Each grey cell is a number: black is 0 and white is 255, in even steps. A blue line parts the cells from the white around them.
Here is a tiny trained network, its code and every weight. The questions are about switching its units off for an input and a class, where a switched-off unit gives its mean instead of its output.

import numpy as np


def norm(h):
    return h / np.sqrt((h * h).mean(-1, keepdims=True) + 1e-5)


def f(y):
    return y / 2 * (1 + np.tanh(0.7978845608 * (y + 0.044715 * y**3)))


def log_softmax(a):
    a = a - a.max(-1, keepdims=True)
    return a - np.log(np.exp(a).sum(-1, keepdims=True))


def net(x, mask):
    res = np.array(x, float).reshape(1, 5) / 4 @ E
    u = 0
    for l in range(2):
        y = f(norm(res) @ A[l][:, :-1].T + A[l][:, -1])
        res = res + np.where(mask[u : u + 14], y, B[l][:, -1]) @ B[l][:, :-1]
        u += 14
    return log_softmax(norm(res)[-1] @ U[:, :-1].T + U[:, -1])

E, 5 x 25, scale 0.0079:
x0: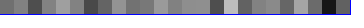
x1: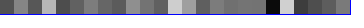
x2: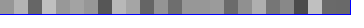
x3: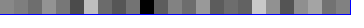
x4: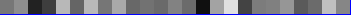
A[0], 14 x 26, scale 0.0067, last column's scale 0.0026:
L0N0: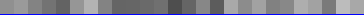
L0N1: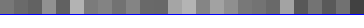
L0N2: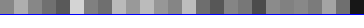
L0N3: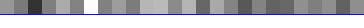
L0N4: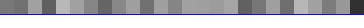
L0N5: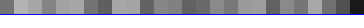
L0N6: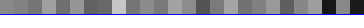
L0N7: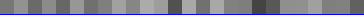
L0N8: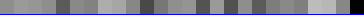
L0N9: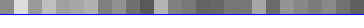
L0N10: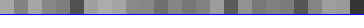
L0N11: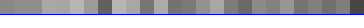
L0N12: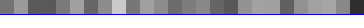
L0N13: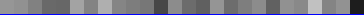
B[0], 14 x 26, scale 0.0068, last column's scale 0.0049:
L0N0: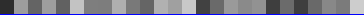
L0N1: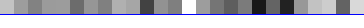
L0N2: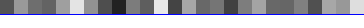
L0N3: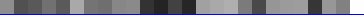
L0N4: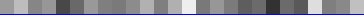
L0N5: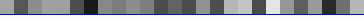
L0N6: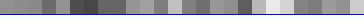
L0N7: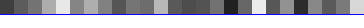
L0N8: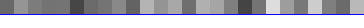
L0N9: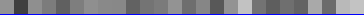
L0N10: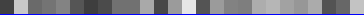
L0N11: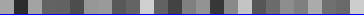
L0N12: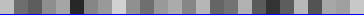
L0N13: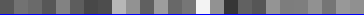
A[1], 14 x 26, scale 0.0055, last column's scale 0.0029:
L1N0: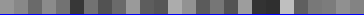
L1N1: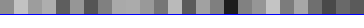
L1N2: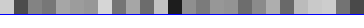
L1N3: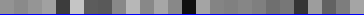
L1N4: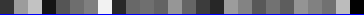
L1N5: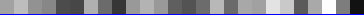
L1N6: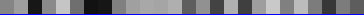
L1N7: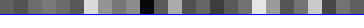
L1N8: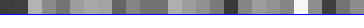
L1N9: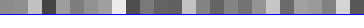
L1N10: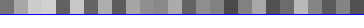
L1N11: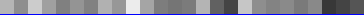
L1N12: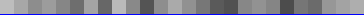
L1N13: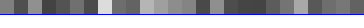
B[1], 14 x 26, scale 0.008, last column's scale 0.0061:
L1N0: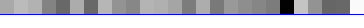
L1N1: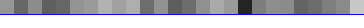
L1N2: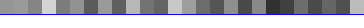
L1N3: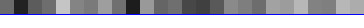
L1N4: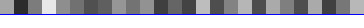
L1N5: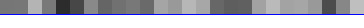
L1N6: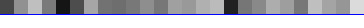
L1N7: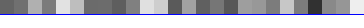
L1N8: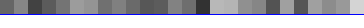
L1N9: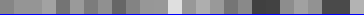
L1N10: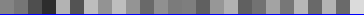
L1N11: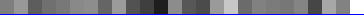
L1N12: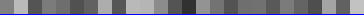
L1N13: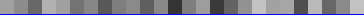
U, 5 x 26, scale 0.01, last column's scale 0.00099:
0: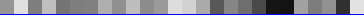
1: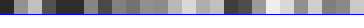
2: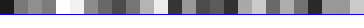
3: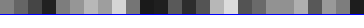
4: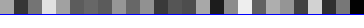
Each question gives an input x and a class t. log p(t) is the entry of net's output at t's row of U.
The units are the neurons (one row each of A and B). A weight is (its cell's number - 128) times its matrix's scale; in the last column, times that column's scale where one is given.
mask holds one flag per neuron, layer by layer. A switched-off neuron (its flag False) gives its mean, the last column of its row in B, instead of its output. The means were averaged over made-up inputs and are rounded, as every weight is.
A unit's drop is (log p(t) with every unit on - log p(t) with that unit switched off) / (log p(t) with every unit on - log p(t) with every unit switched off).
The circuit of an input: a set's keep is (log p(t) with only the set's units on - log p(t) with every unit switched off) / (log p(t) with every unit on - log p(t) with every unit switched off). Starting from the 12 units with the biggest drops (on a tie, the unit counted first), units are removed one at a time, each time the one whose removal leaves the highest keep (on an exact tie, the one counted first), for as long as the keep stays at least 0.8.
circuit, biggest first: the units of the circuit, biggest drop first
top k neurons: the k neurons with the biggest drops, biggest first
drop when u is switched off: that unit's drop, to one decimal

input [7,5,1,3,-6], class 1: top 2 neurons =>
L1N6; L0N6
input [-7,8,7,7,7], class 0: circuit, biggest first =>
L1N0
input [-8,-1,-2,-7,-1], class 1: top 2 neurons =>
L1N5; L0N8
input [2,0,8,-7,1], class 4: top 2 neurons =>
L0N5; L0N11
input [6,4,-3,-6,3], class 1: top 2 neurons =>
L1N6; L0N6
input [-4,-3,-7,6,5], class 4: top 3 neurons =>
L1N4; L0N7; L0N2
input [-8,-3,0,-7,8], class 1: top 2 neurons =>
L1N5; L0N10
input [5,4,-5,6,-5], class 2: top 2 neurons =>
L1N7; L0N10
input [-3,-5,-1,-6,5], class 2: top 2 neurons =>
L0N2; L0N1
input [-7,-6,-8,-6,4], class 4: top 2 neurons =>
L1N4; L1N13
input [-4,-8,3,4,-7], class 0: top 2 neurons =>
L1N9; L1N2
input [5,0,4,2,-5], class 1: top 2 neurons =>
L0N6; L1N6
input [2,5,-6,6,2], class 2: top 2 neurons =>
L1N7; L0N11
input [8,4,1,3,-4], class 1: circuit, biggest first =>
L1N6
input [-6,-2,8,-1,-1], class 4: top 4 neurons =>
L0N11; L0N5; L0N9; L0N6
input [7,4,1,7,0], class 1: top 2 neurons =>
L1N6; L0N6
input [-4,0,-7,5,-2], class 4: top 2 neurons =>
L1N4; L0N7
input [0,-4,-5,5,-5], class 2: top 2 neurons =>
L1N7; L0N0
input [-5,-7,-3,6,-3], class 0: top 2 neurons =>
L1N9; L0N7
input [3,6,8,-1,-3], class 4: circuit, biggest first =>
L0N5
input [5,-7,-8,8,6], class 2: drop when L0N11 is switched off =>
0.2
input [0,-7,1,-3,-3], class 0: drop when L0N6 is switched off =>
0.0
